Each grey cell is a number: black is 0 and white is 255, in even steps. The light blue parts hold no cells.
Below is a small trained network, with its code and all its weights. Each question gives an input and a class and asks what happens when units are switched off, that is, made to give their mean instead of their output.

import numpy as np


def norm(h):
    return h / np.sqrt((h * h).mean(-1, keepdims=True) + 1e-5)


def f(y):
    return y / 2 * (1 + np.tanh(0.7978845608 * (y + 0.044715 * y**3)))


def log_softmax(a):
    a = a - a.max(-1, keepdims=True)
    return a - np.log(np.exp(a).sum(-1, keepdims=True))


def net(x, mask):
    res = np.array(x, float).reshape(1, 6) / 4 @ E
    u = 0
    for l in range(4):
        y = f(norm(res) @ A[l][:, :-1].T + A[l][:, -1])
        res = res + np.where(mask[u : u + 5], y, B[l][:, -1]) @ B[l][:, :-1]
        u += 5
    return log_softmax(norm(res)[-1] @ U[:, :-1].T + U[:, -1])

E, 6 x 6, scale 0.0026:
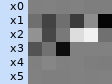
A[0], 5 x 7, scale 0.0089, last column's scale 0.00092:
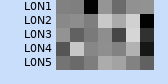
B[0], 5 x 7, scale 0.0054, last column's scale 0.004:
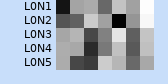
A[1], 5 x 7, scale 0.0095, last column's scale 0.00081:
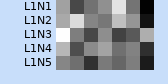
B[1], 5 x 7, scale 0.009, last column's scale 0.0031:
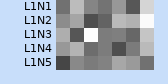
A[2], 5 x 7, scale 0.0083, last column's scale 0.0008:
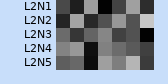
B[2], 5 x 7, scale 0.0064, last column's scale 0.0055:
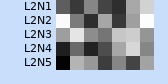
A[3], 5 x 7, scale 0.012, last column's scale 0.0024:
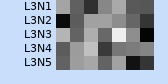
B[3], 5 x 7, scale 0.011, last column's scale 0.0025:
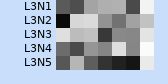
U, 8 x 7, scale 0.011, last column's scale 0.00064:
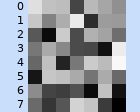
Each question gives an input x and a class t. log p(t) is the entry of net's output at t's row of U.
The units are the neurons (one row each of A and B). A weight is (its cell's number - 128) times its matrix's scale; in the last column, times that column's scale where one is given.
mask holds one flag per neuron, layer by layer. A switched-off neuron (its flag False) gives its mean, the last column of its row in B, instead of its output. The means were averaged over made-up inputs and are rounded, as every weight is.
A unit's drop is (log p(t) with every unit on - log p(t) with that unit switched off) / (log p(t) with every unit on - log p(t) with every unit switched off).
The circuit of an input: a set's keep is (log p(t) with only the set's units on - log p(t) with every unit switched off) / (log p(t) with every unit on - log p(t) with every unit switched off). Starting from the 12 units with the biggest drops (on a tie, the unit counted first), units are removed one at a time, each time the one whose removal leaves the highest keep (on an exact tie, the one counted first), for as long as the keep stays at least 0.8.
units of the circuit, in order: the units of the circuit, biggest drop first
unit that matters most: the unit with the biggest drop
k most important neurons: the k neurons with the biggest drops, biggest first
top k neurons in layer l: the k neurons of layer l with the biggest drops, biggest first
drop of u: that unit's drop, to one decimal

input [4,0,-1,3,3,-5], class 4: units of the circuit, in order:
L0N2, L2N2, L0N1
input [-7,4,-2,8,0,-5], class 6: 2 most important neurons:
L2N2, L0N3
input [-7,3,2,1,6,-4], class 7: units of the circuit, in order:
L3N1
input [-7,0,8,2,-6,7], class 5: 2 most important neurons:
L0N2, L0N3
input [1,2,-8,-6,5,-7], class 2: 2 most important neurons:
L3N4, L2N2
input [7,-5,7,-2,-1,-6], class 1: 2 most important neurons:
L0N2, L0N1
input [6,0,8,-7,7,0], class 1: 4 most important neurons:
L0N2, L0N3, L0N1, L0N4
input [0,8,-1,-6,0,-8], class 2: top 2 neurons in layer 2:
L2N1, L2N2
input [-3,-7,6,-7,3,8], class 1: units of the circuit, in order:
L0N2, L0N1
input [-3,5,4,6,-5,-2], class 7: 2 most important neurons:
L2N2, L3N1
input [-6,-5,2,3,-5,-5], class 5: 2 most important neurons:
L0N2, L3N2
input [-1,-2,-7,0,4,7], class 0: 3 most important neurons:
L0N1, L1N3, L3N3
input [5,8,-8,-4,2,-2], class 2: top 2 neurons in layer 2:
L2N2, L2N1
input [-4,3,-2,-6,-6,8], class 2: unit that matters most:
L2N2
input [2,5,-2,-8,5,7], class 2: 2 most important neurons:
L2N2, L3N4
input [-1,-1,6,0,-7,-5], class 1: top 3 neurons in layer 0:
L0N2, L0N1, L0N5
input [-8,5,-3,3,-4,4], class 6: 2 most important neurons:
L1N3, L2N2
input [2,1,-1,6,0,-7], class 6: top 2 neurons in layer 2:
L2N2, L2N3
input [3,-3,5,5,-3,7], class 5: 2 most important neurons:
L0N2, L3N2
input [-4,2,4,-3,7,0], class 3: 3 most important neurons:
L0N1, L3N5, L1N1
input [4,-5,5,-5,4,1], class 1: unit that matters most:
L0N2
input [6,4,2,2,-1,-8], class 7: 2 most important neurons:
L0N2, L2N2
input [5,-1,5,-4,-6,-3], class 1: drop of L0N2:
0.7
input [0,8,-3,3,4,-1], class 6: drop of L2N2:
0.2
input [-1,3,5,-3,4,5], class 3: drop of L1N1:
0.2
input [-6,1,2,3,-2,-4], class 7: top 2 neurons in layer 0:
L0N2, L0N5
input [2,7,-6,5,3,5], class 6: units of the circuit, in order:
L2N2
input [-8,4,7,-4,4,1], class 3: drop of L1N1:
0.2
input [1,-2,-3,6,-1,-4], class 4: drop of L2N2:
0.1
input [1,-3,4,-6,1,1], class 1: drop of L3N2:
0.0
